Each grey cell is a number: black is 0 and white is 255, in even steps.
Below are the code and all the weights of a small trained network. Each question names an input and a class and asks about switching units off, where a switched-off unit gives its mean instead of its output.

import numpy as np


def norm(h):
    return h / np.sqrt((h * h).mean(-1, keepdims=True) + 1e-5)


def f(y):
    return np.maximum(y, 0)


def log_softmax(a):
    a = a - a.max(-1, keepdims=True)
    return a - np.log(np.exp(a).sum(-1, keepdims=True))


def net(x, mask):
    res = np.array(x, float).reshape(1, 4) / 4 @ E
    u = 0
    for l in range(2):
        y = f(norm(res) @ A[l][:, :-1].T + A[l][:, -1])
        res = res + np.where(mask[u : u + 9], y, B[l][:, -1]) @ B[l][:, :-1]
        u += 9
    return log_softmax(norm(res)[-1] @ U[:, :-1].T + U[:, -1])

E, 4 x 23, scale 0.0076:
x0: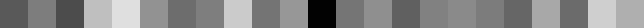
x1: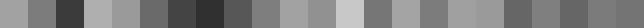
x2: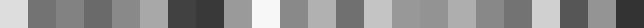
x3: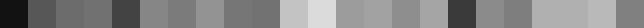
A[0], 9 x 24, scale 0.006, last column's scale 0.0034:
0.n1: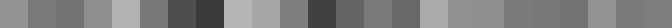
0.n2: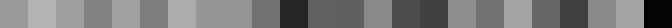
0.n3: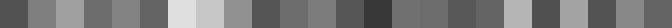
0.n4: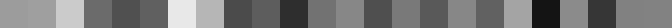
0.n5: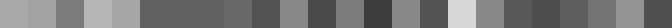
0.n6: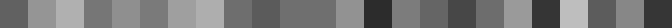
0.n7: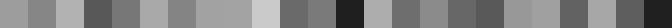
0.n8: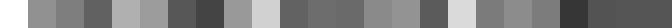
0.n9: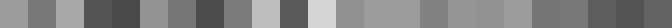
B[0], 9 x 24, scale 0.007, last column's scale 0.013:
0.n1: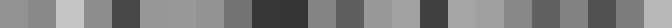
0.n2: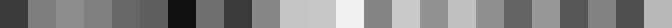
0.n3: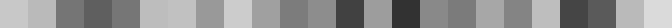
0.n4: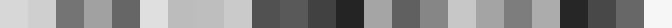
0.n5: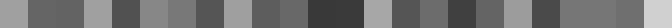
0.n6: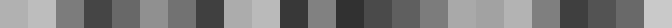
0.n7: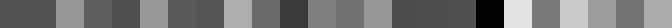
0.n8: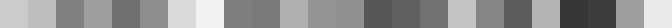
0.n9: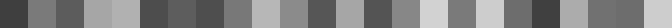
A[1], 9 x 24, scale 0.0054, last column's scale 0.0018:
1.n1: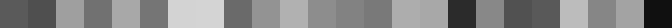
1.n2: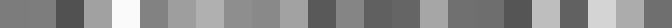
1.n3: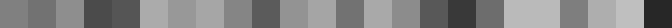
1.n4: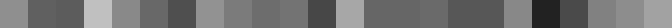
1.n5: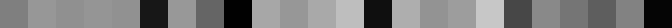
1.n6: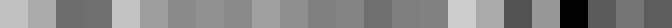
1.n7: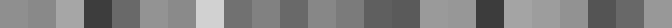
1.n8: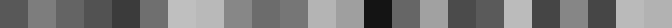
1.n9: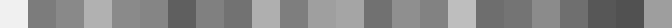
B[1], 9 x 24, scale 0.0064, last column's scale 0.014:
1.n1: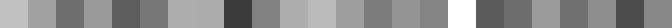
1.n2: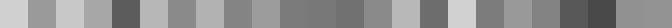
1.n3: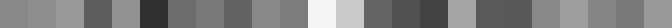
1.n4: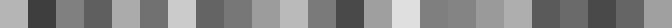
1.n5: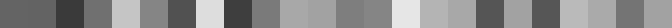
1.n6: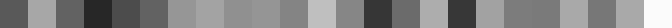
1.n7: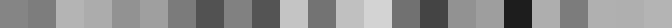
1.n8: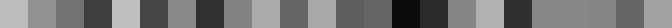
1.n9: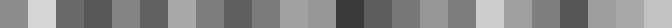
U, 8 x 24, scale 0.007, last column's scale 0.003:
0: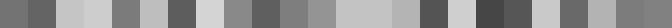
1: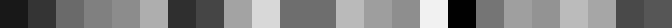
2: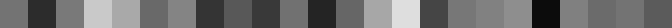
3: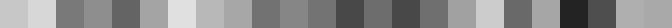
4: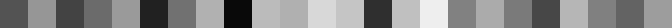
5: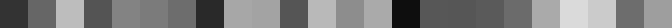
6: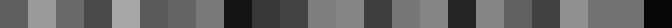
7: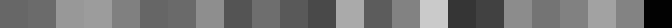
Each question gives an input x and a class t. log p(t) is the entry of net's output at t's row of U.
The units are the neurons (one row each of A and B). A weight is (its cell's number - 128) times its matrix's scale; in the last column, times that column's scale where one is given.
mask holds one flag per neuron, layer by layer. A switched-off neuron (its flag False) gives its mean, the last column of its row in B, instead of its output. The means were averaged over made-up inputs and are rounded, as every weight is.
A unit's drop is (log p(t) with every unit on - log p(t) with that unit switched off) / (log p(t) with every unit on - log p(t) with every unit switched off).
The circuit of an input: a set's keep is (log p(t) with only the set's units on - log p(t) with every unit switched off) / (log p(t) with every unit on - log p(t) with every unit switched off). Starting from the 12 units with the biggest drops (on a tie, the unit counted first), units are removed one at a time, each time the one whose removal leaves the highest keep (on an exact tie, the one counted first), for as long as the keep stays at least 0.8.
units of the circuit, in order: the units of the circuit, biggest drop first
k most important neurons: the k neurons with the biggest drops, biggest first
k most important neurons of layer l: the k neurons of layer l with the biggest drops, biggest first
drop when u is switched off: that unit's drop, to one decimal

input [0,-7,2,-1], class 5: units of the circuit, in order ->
(0.n7)
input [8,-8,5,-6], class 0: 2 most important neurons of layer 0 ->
(0.n7 0.n4)
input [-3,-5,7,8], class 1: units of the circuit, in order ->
(0.n9 0.n8)
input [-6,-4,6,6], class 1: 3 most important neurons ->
(0.n9 0.n7 0.n8)
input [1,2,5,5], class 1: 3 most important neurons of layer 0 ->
(0.n8 0.n4 0.n2)
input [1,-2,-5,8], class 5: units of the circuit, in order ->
(0.n4 0.n8)
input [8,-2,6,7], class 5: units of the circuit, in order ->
(0.n8 0.n4)
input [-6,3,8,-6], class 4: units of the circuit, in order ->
(0.n9 0.n4)
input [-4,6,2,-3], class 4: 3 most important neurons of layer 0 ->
(0.n4 0.n9 0.n3)
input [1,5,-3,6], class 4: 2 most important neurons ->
(0.n4 0.n3)
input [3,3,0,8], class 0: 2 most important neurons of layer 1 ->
(1.n6 1.n2)
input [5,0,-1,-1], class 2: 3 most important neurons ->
(0.n8 0.n4 0.n3)
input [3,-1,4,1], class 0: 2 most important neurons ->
(0.n7 0.n4)
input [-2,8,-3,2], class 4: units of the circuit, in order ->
(0.n4)
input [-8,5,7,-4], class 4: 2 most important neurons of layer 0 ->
(0.n9 0.n4)
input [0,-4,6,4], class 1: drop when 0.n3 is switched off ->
0.2
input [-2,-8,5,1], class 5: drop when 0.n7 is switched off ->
0.2
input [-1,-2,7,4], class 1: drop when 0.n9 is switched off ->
0.6
